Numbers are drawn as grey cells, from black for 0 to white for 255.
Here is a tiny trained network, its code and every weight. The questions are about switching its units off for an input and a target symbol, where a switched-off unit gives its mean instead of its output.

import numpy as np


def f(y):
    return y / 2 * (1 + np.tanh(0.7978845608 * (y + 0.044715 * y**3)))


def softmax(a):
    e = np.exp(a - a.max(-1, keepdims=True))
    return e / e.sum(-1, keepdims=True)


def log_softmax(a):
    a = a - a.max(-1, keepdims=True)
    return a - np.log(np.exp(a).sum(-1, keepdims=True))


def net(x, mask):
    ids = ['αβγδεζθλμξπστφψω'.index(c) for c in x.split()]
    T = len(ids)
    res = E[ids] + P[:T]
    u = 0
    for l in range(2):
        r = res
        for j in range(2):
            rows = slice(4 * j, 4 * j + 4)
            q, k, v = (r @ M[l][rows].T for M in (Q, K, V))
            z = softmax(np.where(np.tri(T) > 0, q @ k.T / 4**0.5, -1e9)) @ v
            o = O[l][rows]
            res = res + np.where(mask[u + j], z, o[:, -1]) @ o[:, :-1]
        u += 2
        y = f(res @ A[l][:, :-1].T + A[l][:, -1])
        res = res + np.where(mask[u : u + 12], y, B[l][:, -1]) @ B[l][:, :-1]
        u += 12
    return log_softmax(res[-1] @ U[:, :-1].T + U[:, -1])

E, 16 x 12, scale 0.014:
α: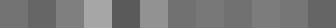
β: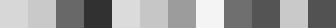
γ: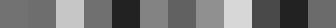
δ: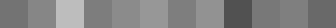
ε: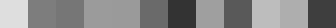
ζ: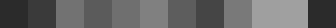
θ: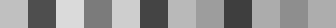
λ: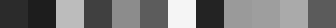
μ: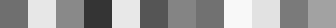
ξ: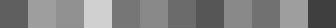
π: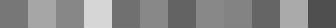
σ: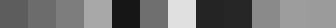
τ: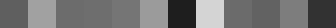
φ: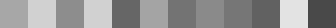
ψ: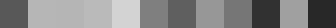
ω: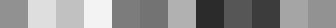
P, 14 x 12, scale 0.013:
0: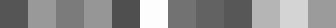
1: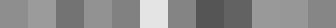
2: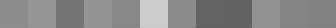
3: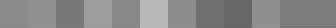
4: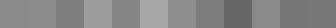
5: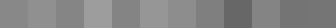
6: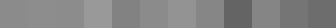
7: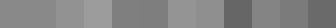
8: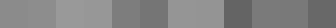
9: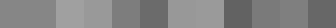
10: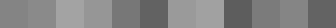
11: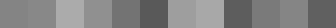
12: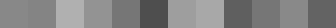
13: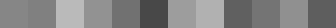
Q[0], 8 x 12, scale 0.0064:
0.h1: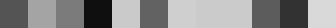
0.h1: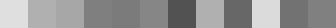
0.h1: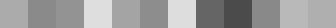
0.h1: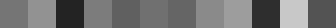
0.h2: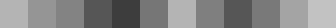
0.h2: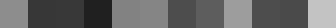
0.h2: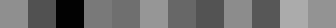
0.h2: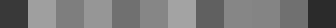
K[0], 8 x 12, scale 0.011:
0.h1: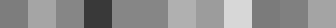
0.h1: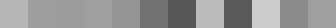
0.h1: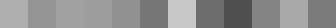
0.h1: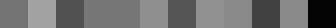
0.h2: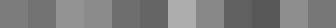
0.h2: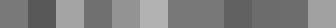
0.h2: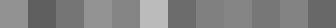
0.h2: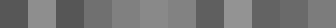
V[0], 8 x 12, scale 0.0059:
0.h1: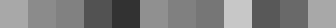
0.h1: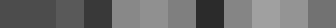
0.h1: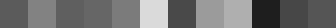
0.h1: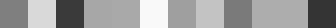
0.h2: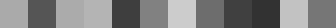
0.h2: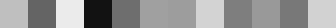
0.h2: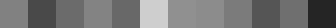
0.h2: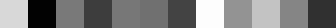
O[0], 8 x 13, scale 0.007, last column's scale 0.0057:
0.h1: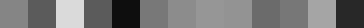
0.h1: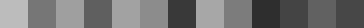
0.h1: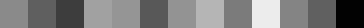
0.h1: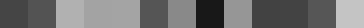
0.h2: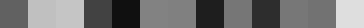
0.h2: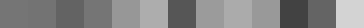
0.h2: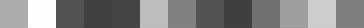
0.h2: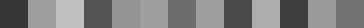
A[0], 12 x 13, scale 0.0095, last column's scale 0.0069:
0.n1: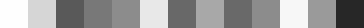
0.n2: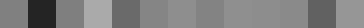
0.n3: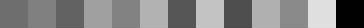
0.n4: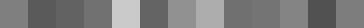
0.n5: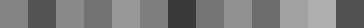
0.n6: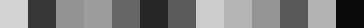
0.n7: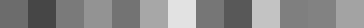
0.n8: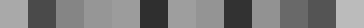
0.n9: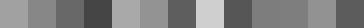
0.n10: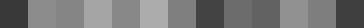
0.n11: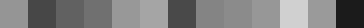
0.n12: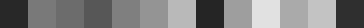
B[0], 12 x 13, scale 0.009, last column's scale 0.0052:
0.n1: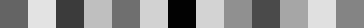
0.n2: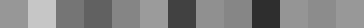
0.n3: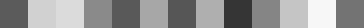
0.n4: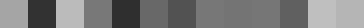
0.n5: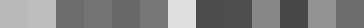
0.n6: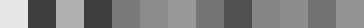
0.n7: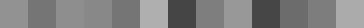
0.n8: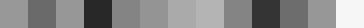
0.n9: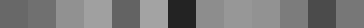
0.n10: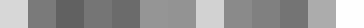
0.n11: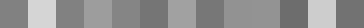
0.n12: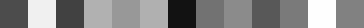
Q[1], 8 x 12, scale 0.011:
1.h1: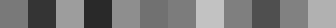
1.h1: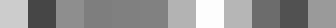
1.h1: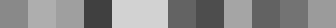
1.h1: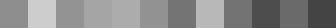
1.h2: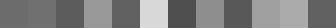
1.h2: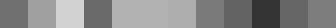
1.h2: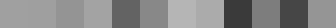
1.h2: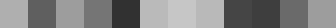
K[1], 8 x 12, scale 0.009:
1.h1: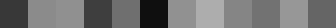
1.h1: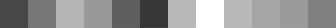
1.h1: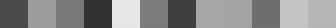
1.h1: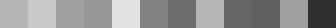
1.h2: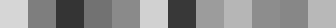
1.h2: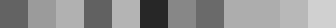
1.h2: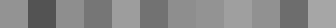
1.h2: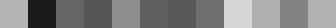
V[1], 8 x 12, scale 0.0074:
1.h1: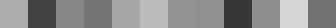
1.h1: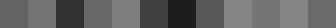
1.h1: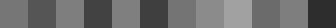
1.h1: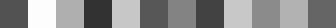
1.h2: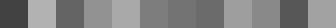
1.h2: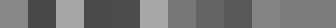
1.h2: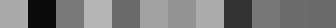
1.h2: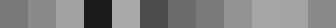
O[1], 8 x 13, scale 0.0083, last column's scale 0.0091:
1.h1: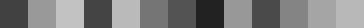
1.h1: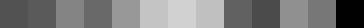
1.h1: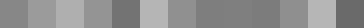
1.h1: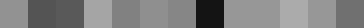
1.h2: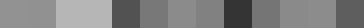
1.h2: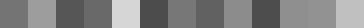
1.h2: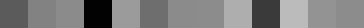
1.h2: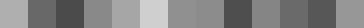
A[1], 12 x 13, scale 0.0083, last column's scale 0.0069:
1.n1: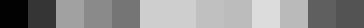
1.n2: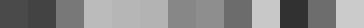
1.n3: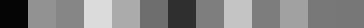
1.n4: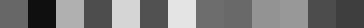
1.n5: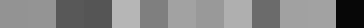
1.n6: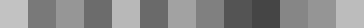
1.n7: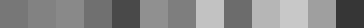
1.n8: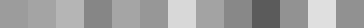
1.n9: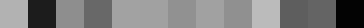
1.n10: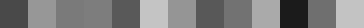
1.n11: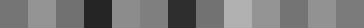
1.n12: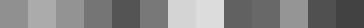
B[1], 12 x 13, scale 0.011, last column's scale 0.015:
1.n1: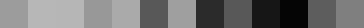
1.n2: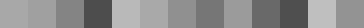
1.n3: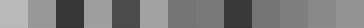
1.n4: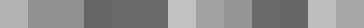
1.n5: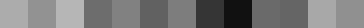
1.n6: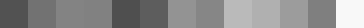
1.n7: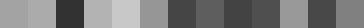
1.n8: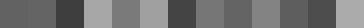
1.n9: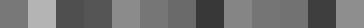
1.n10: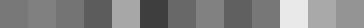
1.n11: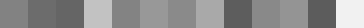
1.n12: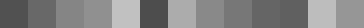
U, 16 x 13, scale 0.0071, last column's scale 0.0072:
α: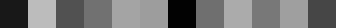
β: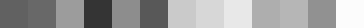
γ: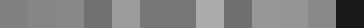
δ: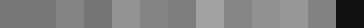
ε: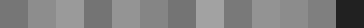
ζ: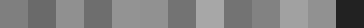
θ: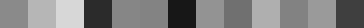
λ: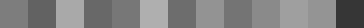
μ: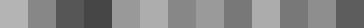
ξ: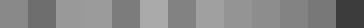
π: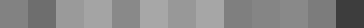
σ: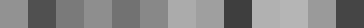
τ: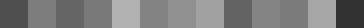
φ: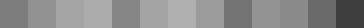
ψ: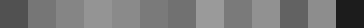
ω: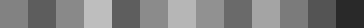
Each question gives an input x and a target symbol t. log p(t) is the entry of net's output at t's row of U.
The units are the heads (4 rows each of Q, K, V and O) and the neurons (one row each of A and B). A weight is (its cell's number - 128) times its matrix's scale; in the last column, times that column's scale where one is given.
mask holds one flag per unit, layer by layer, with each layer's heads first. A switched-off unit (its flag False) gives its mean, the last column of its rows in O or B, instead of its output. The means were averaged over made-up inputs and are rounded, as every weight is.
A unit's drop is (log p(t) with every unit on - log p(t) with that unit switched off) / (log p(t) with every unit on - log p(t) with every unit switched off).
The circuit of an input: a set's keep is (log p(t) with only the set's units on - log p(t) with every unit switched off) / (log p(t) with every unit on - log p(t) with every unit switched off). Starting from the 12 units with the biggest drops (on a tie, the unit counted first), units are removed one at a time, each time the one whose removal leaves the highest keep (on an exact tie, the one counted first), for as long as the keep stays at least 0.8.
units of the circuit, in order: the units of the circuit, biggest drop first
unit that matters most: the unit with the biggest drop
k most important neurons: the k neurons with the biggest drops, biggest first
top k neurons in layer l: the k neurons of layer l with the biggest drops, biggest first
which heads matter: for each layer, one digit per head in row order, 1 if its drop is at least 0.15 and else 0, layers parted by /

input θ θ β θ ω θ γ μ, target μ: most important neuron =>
1.n3
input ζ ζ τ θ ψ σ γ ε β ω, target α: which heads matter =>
10 / 00
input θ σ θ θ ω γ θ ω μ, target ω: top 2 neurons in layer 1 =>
1.n3, 1.n1
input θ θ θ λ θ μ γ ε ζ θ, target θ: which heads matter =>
01 / 11
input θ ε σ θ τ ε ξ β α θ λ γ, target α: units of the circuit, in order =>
1.n4, 1.h2
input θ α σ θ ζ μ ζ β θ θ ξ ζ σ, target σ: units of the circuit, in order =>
1.h2, 1.n10
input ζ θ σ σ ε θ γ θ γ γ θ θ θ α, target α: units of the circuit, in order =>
0.n8, 1.h2, 1.h1
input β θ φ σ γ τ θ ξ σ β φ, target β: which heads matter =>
11 / 10
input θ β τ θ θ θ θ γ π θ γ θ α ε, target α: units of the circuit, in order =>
0.h1, 0.n1
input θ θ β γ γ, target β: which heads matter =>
00 / 11
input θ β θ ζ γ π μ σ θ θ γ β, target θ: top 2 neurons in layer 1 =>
1.n11, 1.n10
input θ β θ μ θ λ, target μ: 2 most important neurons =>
0.n7, 1.n2
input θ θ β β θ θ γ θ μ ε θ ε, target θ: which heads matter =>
01 / 01
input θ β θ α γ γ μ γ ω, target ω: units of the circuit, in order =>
1.h2
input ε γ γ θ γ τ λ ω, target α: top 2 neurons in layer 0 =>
0.n1, 0.n4
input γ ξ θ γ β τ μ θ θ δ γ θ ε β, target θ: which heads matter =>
11 / 01
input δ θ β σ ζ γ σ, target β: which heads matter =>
11 / 10
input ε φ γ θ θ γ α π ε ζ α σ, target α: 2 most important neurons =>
0.n12, 0.n7
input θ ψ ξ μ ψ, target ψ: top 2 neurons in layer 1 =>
1.n8, 1.n12
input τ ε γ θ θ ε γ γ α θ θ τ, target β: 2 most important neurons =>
0.n8, 0.n7
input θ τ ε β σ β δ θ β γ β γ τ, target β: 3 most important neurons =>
0.n8, 0.n4, 1.n8
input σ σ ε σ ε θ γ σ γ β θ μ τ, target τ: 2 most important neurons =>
0.n8, 1.n12
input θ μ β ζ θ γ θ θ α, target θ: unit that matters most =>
1.h2
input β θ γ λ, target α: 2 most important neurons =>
0.n12, 1.n4
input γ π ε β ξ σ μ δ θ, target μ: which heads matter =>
10 / 11
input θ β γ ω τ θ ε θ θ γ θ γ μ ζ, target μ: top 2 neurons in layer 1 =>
1.n2, 1.n9
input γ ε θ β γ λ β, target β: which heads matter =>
10 / 00
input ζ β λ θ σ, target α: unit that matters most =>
0.h1
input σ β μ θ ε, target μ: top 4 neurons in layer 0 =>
0.n8, 0.n7, 0.n3, 0.n10
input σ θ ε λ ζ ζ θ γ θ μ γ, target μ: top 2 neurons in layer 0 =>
0.n2, 0.n6
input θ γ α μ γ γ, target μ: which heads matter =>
01 / 11
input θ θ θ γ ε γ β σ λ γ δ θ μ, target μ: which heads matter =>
01 / 10
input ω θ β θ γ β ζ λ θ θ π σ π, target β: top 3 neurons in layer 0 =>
0.n1, 0.n12, 0.n2
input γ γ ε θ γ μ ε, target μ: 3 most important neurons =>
0.n8, 1.n2, 1.n9
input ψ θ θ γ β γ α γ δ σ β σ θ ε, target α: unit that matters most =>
0.h1
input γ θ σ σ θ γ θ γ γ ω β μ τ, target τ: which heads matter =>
01 / 11
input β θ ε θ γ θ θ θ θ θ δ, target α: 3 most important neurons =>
0.n10, 1.n4, 0.n8
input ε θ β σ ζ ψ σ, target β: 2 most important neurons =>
0.n8, 0.n10
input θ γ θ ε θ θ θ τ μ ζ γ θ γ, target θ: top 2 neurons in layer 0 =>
0.n6, 0.n12
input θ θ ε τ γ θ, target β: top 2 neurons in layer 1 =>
1.n6, 1.n4
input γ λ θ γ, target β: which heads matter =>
00 / 10
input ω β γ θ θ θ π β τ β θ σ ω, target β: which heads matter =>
01 / 10
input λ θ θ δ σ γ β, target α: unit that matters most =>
0.n1
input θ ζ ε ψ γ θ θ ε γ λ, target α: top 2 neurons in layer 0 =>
0.n12, 0.n7
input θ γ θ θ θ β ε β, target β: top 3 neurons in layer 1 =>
1.n4, 1.n6, 1.n3
